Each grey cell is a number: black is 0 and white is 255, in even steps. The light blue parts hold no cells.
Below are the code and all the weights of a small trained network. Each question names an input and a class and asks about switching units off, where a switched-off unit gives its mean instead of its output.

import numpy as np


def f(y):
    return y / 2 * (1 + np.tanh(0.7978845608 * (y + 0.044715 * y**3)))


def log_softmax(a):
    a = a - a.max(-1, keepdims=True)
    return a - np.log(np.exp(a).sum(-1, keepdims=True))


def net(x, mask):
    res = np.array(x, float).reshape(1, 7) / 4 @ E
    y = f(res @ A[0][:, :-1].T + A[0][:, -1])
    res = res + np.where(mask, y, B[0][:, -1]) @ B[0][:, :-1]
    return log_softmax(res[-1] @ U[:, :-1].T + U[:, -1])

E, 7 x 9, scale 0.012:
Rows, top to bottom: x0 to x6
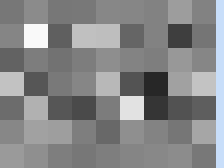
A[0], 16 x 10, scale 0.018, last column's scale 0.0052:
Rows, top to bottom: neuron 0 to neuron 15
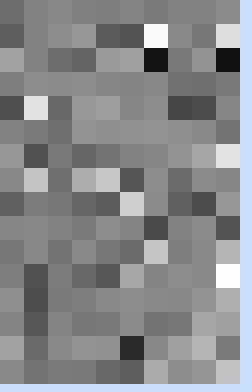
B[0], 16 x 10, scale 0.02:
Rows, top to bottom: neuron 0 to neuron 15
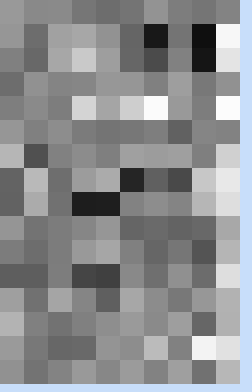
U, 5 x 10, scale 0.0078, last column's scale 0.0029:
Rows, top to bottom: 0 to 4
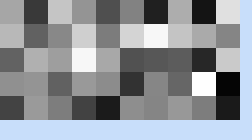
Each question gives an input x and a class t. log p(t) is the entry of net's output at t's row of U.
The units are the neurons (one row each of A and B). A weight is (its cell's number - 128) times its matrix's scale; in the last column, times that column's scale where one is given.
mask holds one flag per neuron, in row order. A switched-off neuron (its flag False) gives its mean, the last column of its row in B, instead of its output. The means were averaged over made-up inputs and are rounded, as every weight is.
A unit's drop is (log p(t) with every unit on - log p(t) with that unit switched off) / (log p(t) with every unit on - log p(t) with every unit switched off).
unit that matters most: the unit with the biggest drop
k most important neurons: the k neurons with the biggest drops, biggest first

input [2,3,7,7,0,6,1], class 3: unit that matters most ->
neuron 1
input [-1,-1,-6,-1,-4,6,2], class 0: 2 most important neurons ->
(neuron 4; neuron 7)
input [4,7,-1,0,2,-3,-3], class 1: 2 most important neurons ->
(neuron 4; neuron 1)
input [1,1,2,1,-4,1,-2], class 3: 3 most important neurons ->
(neuron 4; neuron 2; neuron 14)
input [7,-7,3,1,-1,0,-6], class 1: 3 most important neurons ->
(neuron 1; neuron 2; neuron 6)
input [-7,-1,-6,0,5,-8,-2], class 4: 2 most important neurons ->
(neuron 1; neuron 8)
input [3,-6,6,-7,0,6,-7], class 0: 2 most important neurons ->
(neuron 1; neuron 14)
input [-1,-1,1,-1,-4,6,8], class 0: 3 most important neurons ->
(neuron 4; neuron 7; neuron 1)
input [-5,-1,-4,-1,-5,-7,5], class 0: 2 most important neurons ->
(neuron 1; neuron 4)
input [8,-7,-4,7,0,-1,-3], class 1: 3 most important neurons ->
(neuron 1; neuron 14; neuron 6)
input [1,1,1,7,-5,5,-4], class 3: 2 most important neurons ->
(neuron 4; neuron 7)
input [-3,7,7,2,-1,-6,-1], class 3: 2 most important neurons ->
(neuron 7; neuron 1)
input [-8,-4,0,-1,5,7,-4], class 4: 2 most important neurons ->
(neuron 8; neuron 1)
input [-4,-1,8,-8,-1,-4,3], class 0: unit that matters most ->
neuron 1
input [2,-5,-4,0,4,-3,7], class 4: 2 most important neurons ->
(neuron 1; neuron 8)
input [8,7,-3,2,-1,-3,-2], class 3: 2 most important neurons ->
(neuron 7; neuron 1)
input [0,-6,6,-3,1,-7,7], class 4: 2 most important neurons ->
(neuron 8; neuron 2)
